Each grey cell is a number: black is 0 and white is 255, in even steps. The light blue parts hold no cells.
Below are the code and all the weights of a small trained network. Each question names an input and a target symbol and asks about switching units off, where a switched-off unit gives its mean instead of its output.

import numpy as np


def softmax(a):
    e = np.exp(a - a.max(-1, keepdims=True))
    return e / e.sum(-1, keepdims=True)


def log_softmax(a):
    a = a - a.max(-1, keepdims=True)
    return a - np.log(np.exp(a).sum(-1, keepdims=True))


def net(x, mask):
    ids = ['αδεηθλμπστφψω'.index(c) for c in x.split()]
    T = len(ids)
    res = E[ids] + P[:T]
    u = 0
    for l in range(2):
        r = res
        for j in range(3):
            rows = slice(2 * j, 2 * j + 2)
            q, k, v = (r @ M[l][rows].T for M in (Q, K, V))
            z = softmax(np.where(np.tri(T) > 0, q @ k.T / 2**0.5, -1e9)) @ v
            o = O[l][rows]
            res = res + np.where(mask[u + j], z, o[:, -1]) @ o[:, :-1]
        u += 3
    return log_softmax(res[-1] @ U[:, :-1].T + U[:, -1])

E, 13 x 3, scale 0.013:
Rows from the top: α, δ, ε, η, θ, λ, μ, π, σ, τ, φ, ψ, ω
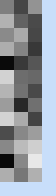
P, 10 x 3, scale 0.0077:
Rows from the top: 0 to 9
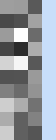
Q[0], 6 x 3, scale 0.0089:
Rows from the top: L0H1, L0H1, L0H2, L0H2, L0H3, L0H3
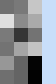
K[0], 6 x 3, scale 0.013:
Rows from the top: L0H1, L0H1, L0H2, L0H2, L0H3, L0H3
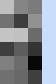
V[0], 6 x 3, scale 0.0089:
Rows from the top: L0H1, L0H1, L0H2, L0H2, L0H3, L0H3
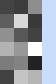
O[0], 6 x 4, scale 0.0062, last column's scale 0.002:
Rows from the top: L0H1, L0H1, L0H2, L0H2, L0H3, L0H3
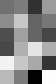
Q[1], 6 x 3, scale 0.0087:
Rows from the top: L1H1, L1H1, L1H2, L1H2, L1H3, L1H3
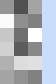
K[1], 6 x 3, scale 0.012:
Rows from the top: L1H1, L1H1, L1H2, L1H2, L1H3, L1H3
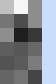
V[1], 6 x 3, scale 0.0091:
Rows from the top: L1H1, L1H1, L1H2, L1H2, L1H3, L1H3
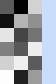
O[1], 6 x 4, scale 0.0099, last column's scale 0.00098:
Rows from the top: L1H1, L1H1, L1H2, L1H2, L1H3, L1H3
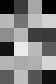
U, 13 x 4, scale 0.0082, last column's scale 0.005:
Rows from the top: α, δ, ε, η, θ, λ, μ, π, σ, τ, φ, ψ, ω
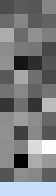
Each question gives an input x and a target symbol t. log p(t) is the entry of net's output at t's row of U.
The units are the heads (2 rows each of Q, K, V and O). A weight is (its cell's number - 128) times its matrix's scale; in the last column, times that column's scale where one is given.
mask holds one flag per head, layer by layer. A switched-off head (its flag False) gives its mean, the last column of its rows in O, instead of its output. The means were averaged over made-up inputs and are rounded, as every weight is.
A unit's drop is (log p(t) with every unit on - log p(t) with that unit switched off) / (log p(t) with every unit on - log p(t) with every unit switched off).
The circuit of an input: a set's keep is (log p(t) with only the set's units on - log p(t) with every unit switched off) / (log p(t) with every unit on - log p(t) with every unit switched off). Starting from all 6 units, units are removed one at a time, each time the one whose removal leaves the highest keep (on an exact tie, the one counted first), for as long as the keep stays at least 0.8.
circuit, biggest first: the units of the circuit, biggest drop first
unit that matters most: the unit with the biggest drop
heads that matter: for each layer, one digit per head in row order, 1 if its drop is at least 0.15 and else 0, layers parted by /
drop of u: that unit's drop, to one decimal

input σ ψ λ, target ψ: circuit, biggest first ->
L0H3, L1H3, L1H1
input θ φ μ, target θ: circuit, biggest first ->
L1H2, L0H2, L0H1
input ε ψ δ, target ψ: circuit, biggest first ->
L0H3, L1H1, L1H3
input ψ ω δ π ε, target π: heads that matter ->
000 / 101
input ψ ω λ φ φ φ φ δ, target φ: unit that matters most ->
L0H2
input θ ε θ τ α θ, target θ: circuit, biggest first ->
L1H2, L0H2
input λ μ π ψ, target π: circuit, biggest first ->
L0H3, L1H1
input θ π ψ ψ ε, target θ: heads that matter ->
111 / 011
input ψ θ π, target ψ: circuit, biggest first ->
L1H1, L1H3
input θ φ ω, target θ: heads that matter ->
010 / 010
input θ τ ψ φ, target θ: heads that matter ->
011 / 010
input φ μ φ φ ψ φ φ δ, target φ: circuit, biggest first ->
L0H2, L0H3, L1H2
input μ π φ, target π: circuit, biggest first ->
L1H1, L1H3
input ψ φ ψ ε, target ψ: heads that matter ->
001 / 111
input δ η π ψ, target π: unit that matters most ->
L0H3
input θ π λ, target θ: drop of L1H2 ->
0.8
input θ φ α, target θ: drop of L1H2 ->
0.6
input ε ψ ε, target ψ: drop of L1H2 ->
0.2
